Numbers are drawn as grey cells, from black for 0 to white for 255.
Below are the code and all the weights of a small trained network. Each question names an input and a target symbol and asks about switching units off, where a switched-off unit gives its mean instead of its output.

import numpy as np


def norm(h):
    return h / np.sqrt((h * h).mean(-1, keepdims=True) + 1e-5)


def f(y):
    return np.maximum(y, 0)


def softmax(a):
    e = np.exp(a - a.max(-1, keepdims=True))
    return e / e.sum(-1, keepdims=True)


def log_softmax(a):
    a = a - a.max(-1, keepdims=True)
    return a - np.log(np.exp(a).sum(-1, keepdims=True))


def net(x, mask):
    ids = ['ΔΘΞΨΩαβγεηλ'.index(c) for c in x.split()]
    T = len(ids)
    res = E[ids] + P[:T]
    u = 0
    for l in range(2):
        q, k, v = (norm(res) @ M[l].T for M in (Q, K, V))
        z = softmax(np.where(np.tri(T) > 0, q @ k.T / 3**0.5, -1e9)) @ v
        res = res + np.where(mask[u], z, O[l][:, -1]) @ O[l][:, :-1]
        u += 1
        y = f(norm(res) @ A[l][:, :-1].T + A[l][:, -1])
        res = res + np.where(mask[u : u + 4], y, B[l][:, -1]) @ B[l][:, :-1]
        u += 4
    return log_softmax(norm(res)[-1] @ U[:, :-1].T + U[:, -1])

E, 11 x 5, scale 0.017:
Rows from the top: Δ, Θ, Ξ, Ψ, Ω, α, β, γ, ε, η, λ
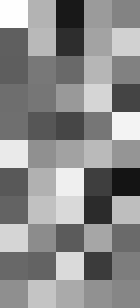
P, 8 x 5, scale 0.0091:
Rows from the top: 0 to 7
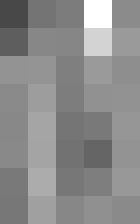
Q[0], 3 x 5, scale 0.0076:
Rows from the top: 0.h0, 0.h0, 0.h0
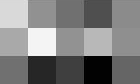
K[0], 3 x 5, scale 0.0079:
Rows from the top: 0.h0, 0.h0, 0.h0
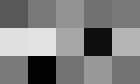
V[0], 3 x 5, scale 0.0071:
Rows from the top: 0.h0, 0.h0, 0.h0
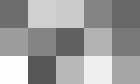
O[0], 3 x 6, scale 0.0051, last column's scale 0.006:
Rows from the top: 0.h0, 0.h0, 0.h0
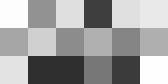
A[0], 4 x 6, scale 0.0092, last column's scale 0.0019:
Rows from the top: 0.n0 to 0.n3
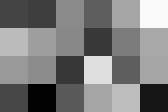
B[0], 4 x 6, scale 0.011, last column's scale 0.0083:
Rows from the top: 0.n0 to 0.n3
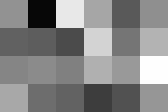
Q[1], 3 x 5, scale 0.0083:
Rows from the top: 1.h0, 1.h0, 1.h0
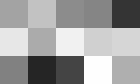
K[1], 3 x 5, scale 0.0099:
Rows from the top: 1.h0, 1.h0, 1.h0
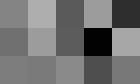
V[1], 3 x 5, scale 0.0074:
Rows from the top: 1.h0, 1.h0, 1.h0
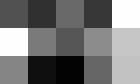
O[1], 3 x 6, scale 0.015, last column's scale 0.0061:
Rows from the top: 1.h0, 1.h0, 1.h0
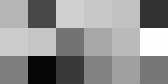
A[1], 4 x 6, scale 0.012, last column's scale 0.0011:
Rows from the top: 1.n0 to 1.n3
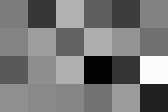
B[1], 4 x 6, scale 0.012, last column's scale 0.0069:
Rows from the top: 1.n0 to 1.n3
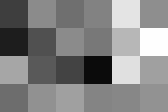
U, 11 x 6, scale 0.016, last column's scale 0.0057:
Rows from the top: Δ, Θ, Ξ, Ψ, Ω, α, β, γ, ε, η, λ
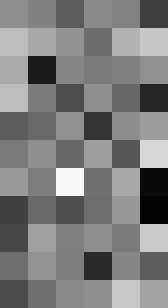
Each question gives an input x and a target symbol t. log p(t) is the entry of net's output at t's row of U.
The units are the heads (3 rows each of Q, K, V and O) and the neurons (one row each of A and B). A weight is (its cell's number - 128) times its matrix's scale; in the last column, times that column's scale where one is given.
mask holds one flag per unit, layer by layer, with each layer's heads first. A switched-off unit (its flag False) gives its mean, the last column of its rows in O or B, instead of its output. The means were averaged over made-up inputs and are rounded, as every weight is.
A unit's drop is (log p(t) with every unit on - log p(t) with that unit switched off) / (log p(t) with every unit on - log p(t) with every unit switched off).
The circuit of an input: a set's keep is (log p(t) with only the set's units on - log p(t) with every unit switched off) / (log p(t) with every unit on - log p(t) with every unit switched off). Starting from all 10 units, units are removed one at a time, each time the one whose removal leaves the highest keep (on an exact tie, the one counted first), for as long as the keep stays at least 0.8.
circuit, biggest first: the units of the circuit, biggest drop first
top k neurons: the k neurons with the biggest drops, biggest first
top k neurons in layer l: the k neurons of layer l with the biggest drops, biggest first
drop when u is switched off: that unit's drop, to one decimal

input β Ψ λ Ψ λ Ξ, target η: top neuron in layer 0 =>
0.n1
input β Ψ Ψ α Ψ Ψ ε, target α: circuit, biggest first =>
1.h0; 0.n1
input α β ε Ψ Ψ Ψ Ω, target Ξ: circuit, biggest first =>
0.n0; 1.h0
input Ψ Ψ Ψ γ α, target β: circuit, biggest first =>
1.h0; 0.h0
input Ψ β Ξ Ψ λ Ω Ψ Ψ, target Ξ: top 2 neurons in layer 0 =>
0.n3; 0.n1
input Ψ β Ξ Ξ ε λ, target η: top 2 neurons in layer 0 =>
0.n1; 0.n2
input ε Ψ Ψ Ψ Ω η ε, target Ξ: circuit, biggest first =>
1.h0; 0.n1
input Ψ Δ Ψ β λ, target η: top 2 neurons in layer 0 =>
0.n2; 0.n1
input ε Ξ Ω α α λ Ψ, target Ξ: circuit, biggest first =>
1.h0; 0.n3
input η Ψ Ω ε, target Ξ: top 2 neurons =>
0.n3; 0.n2
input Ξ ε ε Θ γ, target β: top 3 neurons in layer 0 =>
0.n1; 0.n0; 0.n2
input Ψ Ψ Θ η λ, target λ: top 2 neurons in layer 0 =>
0.n1; 0.n3
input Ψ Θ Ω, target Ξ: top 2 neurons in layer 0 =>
0.n0; 0.n3
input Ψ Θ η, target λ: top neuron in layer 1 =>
1.n0
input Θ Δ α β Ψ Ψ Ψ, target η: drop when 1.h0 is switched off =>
1.0
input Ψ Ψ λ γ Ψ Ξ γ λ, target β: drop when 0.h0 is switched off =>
0.1
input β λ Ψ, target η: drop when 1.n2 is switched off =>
0.3
